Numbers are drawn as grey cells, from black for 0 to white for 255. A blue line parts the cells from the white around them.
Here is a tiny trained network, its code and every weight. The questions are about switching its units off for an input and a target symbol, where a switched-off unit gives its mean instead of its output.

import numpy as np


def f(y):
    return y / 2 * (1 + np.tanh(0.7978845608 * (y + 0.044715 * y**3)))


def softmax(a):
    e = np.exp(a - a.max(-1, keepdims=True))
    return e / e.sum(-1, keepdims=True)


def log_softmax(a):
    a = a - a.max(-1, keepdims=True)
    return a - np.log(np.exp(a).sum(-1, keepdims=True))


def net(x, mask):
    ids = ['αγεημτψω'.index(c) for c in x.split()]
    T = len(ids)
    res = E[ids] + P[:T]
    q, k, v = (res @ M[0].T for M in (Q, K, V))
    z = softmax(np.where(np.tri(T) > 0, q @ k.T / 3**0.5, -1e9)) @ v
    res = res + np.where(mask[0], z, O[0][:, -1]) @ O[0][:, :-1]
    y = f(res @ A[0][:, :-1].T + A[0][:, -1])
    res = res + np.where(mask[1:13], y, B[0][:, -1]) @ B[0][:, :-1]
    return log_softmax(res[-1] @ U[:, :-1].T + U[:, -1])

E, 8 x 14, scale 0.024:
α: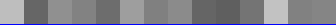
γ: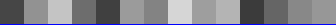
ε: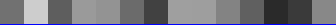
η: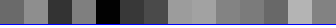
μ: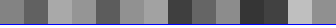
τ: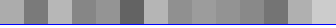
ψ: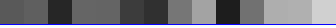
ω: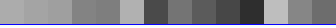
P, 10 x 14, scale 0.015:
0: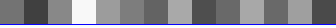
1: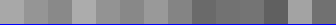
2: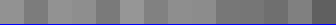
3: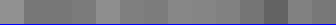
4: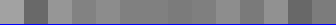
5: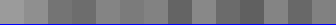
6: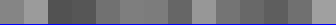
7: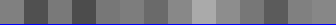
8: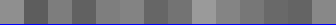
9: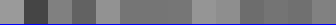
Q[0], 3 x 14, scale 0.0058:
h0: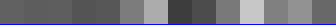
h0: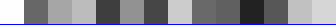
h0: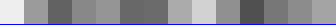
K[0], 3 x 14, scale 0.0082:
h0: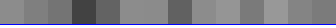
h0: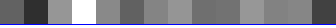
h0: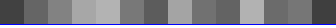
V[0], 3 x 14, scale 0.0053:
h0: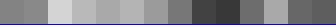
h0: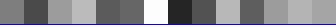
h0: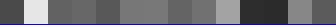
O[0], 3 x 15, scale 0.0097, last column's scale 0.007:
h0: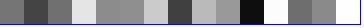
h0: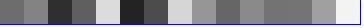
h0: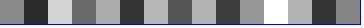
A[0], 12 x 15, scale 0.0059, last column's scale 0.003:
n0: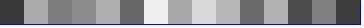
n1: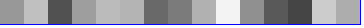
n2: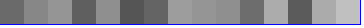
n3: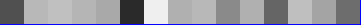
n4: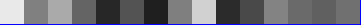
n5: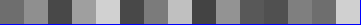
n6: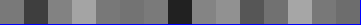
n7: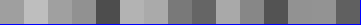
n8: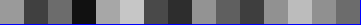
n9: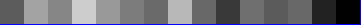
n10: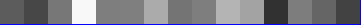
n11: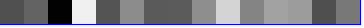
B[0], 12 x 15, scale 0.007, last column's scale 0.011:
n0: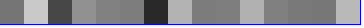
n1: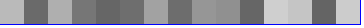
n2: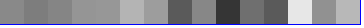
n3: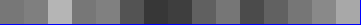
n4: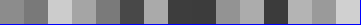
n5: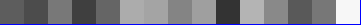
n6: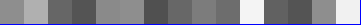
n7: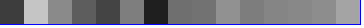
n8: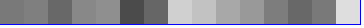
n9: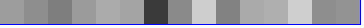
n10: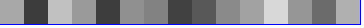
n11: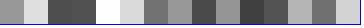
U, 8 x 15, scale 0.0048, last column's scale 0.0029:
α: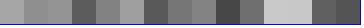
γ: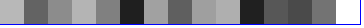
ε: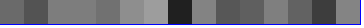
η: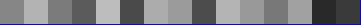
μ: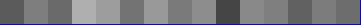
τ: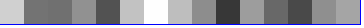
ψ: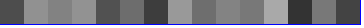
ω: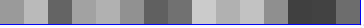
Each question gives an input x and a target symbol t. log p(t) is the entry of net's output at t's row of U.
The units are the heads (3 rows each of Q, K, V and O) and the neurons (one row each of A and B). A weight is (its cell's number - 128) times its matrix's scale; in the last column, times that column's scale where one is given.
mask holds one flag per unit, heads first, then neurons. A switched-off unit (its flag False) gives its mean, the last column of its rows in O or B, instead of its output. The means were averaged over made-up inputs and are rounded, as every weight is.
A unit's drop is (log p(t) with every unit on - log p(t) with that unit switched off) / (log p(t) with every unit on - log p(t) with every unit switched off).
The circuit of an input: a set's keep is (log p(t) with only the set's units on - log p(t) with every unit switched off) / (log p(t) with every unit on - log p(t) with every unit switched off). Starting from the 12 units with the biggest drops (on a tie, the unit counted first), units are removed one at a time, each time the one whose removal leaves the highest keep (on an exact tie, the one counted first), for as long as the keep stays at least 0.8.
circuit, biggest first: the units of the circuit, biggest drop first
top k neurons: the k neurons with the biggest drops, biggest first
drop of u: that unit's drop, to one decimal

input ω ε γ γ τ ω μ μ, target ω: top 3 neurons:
[n6; n8; n11]
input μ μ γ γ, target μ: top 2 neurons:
[n2; n5]
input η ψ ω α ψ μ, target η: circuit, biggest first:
[h0; n5]
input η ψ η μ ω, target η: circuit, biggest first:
[h0; n4; n5]
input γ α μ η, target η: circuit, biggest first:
[n11; n4]
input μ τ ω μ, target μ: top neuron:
[n5]
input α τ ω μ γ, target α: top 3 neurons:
[n1; n11; n8]
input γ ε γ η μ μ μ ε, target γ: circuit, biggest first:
[h0; n5; n6; n4]
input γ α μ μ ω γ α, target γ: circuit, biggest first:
[n5; n6; n11]
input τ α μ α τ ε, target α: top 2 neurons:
[n1; n9]
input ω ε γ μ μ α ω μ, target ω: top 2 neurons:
[n6; n8]
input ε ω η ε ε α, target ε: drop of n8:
-0.2
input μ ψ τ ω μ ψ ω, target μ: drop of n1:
0.2
